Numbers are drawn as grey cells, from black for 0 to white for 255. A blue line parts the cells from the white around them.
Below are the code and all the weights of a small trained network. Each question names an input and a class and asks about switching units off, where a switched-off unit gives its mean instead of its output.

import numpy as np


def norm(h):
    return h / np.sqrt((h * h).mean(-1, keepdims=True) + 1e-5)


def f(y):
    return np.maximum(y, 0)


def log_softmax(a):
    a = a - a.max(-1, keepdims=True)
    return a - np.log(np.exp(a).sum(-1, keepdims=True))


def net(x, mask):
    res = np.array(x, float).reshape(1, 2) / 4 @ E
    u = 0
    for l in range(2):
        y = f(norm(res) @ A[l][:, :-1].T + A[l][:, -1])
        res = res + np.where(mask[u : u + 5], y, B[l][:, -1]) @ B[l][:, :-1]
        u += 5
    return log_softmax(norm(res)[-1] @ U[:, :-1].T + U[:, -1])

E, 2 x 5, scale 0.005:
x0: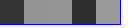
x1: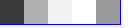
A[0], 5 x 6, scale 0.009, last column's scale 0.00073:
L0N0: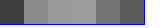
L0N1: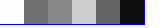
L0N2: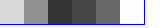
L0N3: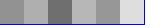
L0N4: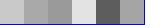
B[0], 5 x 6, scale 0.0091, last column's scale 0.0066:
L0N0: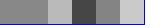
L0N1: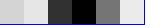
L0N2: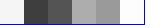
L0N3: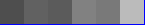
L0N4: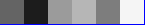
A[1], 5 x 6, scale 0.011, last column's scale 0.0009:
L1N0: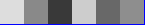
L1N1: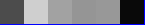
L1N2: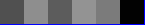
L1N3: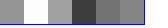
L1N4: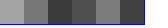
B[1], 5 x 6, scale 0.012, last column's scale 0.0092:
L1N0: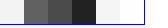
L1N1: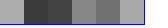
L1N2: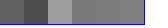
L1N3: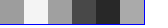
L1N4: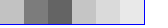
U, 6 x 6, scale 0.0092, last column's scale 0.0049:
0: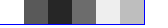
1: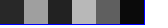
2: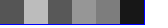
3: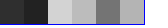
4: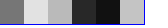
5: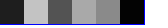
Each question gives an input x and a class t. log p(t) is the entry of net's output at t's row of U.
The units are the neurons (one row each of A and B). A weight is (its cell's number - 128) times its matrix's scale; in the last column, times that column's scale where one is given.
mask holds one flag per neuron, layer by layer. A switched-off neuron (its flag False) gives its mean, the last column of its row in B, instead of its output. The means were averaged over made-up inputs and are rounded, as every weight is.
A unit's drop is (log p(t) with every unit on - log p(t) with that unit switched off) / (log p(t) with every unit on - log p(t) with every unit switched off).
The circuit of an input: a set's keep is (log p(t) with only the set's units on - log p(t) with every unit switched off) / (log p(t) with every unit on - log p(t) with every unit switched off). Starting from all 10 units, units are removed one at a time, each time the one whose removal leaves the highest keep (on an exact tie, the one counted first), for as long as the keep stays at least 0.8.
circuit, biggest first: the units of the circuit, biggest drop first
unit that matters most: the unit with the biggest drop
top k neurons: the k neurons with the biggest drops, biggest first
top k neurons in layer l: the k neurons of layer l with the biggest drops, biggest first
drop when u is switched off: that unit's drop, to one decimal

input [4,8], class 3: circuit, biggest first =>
(L0N1; L1N0)
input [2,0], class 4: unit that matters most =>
L0N2
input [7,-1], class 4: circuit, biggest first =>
(L0N2; L1N0; L1N3)
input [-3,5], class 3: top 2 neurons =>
(L0N4; L0N2)
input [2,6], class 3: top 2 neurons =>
(L0N1; L1N0)
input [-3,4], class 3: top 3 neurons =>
(L0N4; L0N2; L1N0)
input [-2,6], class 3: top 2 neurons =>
(L1N0; L0N2)
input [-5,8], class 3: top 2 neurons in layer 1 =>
(L1N0; L1N4)
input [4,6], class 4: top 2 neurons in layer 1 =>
(L1N4; L1N0)
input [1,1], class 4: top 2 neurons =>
(L0N2; L0N4)
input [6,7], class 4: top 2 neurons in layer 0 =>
(L0N4; L0N2)
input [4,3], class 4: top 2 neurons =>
(L0N4; L1N0)
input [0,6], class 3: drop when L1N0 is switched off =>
0.4
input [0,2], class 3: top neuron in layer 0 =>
(L0N1)
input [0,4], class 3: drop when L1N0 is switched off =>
0.4
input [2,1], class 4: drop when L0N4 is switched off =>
0.4
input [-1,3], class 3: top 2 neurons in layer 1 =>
(L1N0; L1N4)
